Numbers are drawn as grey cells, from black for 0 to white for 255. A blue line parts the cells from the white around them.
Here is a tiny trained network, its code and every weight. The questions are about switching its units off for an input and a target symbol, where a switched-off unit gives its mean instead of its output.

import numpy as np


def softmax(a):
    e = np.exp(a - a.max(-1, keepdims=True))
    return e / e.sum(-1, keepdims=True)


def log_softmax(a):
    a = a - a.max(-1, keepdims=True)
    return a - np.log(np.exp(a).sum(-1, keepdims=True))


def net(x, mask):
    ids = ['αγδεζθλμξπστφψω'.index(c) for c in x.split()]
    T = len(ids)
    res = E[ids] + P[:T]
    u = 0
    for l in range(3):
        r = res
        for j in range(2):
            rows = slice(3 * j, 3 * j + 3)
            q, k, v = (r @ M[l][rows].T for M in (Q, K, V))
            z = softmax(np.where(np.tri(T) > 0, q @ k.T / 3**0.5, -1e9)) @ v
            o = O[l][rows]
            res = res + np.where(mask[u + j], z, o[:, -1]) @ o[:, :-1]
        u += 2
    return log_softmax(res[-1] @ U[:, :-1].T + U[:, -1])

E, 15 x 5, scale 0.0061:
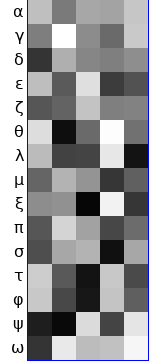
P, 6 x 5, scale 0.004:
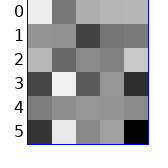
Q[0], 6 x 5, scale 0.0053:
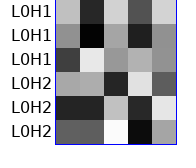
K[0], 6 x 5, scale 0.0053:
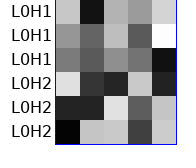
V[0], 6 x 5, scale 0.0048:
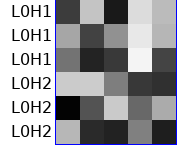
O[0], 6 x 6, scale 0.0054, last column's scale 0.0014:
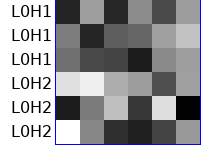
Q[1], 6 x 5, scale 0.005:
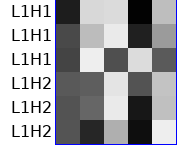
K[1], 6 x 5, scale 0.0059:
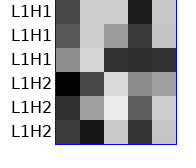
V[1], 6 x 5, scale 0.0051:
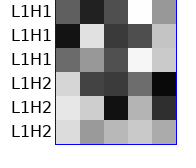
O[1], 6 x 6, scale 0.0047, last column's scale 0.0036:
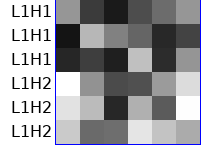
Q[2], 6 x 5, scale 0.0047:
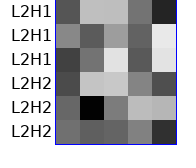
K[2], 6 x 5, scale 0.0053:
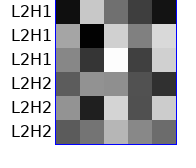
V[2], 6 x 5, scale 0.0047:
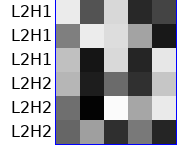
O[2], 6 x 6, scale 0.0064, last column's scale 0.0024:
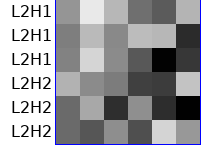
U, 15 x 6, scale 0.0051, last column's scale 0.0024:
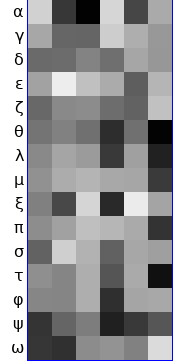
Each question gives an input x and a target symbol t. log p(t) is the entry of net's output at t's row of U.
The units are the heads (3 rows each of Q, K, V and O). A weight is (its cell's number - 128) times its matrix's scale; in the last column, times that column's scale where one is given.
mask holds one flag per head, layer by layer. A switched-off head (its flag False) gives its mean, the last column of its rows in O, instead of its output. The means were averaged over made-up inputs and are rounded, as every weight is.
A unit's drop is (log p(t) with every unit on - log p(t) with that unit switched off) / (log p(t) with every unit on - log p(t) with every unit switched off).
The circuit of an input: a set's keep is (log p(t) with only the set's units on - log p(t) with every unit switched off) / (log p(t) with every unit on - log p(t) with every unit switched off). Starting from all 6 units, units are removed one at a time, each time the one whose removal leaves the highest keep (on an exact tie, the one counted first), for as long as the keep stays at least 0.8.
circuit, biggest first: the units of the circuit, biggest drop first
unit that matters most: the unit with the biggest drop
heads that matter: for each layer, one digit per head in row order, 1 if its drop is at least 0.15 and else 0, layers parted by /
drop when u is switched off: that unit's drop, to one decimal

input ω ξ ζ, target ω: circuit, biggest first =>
L0H2, L1H2, L1H1, L2H1
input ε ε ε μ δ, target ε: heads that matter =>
10 / 10 / 11
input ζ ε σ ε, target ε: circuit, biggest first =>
L2H1, L0H1, L1H1
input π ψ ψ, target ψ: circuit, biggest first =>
L0H2, L1H2, L2H2, L2H1
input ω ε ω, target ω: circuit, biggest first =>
L0H2, L1H2, L1H1, L2H1
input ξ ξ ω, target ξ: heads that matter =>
11 / 01 / 11
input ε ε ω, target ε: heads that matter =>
10 / 10 / 11
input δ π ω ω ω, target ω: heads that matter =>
01 / 11 / 10
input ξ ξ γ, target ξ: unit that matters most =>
L2H2
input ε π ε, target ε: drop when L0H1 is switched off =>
0.3
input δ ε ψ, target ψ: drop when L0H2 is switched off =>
0.5
